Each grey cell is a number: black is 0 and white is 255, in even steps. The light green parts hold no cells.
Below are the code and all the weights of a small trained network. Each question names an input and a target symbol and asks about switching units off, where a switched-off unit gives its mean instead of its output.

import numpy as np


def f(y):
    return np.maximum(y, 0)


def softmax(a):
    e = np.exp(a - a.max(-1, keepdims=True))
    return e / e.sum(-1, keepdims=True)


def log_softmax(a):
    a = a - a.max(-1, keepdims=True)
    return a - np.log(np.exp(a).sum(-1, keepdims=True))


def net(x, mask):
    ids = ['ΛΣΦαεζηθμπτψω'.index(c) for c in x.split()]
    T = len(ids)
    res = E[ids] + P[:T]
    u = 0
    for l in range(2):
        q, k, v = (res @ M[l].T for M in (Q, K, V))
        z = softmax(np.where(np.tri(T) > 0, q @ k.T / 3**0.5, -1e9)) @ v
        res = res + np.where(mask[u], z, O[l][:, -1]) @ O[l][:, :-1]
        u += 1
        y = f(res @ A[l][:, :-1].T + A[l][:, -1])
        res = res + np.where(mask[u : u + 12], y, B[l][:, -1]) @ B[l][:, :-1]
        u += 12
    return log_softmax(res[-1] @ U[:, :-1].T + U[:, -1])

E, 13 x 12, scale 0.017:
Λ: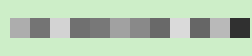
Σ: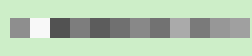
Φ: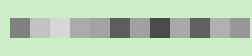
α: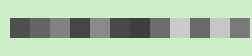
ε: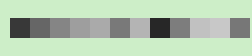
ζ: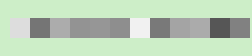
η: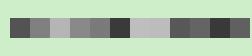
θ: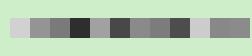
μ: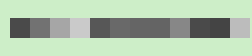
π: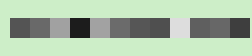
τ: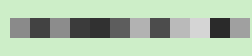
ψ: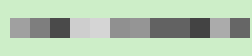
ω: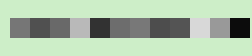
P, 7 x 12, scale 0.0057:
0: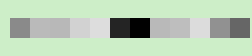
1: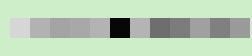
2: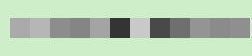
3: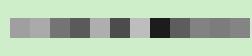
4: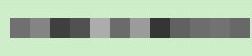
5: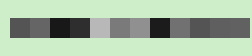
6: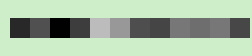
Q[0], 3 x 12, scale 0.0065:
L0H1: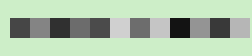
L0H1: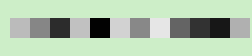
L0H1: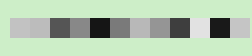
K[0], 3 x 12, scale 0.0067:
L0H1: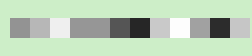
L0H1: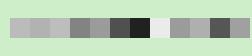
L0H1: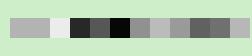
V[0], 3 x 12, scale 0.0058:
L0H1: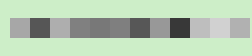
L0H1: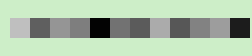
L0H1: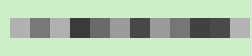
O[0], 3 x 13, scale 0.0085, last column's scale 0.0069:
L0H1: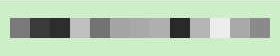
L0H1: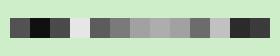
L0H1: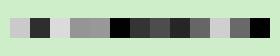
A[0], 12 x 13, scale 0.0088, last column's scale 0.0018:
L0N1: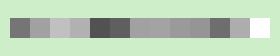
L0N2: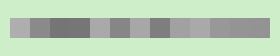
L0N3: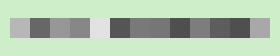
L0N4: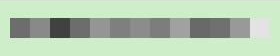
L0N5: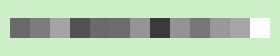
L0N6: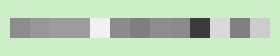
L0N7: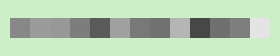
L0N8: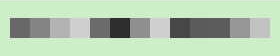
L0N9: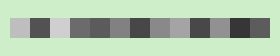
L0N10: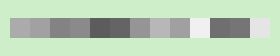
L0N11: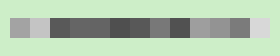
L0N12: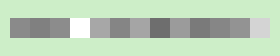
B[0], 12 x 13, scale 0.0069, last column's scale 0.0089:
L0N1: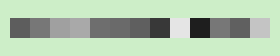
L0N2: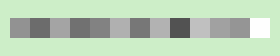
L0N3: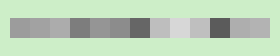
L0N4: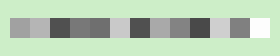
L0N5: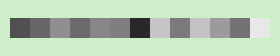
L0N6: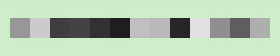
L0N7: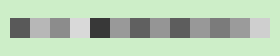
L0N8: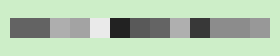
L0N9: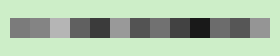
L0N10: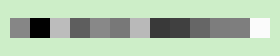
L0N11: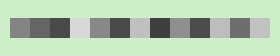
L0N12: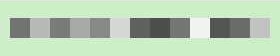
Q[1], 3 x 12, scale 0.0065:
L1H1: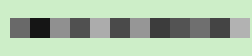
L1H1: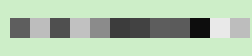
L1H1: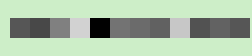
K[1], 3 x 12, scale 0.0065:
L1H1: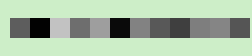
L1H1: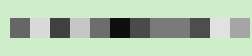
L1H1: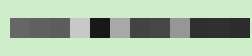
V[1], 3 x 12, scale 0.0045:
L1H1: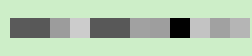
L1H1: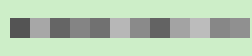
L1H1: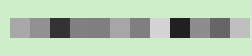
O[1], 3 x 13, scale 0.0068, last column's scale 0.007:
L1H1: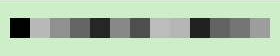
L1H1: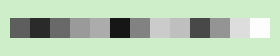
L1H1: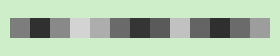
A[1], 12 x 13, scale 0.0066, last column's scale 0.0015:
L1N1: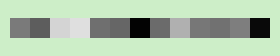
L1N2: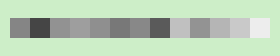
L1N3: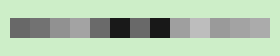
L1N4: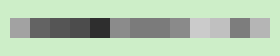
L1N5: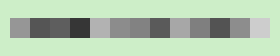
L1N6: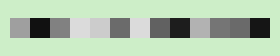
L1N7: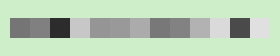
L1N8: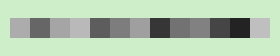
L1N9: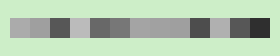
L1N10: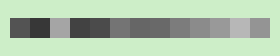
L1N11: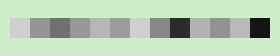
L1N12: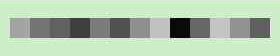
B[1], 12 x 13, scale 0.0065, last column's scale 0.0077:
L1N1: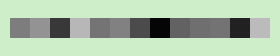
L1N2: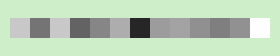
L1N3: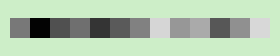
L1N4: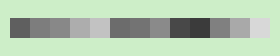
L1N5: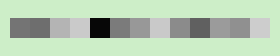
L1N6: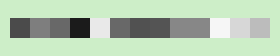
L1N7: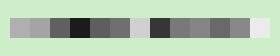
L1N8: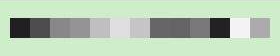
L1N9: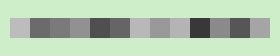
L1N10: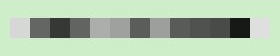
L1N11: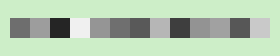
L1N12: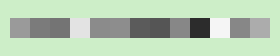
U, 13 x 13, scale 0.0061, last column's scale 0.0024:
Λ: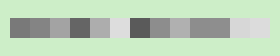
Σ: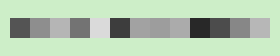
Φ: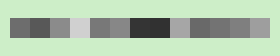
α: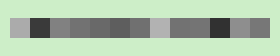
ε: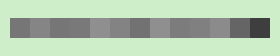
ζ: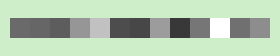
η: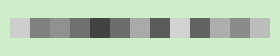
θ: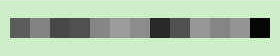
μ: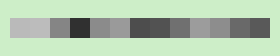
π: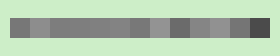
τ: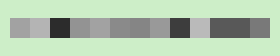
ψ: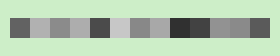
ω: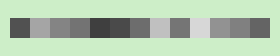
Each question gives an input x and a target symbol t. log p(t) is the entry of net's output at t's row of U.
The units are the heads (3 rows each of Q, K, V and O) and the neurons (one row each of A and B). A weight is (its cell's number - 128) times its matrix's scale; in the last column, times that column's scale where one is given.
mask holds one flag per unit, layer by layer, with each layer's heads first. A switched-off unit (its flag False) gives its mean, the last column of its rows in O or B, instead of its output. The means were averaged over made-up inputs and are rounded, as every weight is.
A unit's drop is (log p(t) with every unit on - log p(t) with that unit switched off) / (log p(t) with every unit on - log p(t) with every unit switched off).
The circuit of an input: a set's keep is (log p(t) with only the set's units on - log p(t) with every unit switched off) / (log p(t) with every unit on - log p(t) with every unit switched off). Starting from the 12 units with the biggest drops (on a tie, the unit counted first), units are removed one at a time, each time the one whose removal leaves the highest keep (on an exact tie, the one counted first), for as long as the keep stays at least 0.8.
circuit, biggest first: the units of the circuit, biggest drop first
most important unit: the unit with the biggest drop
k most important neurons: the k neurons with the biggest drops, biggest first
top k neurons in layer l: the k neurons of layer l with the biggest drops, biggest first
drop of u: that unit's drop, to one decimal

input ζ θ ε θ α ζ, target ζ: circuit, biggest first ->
L1N11; L0H1; L1N6
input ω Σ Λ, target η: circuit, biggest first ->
L0H1; L1N7
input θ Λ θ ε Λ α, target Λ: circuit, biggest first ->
L0H1; L1H1; L1N2
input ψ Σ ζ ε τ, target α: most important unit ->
L1N10
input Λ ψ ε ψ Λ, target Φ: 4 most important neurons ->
L0N7; L1N1; L0N10; L0N12
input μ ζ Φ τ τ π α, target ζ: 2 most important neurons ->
L1N12; L0N12
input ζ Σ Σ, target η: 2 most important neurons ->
L0N11; L1N9
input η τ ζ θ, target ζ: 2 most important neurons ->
L0N11; L0N7
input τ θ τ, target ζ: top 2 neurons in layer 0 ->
L0N10; L0N7
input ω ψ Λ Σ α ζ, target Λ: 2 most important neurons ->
L1N6; L0N6
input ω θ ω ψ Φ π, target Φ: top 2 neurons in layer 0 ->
L0N12; L0N10
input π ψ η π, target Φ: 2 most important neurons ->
L1N1; L0N6
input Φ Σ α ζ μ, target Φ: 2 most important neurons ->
L1N1; L0N7
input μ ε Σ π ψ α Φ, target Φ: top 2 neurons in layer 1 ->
L1N1; L1N7
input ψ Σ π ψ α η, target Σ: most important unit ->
L0N8
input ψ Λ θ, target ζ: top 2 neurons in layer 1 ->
L1N6; L1N12
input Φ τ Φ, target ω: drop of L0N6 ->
0.2
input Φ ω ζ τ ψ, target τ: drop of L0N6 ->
0.2
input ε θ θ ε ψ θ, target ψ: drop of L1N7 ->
0.1
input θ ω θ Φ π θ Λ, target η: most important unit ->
L0H1
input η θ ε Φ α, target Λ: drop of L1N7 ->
0.0
